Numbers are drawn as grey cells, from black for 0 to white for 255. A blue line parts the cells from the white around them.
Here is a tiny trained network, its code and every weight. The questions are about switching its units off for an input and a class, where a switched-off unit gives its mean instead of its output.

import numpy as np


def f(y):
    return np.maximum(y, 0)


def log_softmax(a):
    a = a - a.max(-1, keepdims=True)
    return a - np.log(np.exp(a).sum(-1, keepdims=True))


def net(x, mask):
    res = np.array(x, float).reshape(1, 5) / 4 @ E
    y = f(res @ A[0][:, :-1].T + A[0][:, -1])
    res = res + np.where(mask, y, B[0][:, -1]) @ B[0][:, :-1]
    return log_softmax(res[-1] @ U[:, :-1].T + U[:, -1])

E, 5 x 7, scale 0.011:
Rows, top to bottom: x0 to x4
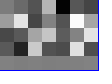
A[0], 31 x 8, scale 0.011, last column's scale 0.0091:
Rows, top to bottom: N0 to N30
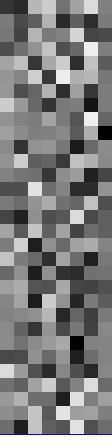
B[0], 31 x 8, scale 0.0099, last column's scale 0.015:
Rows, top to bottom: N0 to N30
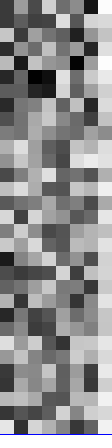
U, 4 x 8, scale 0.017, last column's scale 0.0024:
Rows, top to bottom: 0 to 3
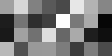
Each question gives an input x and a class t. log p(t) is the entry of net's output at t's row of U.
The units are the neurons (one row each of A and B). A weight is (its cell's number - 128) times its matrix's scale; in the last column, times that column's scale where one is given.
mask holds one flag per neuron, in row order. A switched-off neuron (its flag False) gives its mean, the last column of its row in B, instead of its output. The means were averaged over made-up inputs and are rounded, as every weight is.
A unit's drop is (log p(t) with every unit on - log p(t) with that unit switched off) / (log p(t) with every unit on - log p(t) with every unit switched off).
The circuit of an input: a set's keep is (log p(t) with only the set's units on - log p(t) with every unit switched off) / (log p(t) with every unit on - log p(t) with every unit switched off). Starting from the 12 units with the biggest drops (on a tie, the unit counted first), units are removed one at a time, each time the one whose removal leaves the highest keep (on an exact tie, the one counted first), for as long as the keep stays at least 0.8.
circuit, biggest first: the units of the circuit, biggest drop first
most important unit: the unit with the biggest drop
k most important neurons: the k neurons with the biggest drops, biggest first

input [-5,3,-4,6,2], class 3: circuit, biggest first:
[N30]
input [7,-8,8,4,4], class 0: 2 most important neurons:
[N13 N10]
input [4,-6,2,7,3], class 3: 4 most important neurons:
[N30 N15 N2 N11]
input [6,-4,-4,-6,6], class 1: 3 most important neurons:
[N19 N1 N30]
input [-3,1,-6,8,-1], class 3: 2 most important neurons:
[N30 N2]
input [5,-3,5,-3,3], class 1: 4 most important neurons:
[N19 N1 N26 N7]
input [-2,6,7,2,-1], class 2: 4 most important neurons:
[N0 N3 N24 N13]
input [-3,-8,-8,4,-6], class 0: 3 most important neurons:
[N13 N16 N25]
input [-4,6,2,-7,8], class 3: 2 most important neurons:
[N4 N13]
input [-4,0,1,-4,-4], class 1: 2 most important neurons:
[N30 N5]
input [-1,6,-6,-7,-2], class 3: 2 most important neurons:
[N4 N21]
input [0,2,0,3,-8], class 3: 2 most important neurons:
[N13 N10]
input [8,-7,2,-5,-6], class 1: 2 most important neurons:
[N19 N1]
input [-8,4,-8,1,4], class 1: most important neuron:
[N5]
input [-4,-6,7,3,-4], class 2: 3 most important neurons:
[N0 N3 N28]
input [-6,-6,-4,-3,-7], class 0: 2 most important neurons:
[N24 N13]
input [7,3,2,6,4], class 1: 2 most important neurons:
[N6 N1]
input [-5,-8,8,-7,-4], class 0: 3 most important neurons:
[N24 N10 N25]
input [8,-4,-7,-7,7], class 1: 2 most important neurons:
[N19 N1]
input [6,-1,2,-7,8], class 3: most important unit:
N21
